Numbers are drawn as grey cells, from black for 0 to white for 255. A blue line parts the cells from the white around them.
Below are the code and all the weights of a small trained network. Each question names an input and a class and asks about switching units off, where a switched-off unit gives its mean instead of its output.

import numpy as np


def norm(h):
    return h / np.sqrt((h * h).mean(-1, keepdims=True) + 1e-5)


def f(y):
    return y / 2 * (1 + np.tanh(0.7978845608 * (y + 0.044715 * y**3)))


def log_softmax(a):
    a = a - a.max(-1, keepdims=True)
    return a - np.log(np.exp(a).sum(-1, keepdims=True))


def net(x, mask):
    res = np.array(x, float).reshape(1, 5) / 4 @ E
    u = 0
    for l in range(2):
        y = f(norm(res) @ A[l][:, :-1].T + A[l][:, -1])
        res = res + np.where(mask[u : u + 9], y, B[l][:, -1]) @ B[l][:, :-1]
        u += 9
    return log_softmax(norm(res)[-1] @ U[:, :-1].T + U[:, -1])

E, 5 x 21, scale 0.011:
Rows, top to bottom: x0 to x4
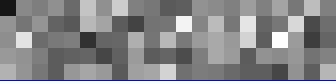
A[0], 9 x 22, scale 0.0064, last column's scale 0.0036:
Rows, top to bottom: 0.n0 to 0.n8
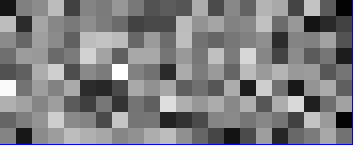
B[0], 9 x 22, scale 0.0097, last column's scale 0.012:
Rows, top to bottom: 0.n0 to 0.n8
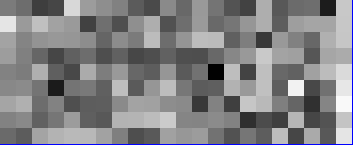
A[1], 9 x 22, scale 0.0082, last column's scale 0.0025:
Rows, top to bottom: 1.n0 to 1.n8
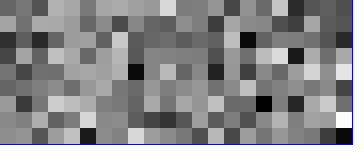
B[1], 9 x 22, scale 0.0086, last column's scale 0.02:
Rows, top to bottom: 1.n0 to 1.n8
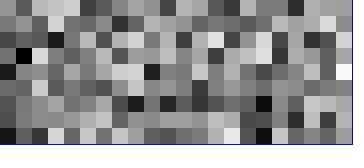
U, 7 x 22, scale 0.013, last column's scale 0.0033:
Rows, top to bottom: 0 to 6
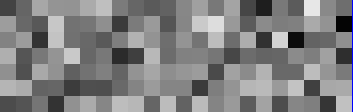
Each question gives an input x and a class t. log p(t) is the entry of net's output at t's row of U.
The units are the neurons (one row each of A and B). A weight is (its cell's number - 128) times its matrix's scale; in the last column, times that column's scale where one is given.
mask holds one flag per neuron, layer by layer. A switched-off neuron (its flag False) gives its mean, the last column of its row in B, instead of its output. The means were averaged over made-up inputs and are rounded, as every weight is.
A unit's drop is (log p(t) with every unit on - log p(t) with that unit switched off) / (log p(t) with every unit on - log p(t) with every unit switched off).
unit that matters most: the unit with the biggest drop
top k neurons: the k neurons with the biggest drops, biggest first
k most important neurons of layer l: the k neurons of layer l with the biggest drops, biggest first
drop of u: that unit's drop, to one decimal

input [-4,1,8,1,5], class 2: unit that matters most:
1.n8
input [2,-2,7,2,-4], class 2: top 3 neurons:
[0.n6; 0.n5; 1.n8]
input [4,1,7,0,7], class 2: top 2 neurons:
[0.n5; 0.n4]
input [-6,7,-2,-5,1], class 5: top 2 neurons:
[0.n6; 0.n3]
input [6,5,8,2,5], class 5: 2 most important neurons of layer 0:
[0.n3; 0.n8]
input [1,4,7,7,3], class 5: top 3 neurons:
[0.n8; 1.n4; 1.n7]
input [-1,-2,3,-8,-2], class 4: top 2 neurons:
[0.n5; 1.n3]
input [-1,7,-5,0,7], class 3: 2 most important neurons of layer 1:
[1.n4; 1.n8]
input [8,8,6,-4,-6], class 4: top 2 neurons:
[0.n4; 1.n2]
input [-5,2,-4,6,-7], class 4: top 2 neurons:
[0.n1; 0.n6]
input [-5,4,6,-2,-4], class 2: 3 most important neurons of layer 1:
[1.n8; 1.n3; 1.n2]
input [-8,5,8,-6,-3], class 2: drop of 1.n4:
-0.1
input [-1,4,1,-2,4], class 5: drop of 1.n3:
0.0
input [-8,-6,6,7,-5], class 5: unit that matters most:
0.n5
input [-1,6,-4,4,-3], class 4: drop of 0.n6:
0.1
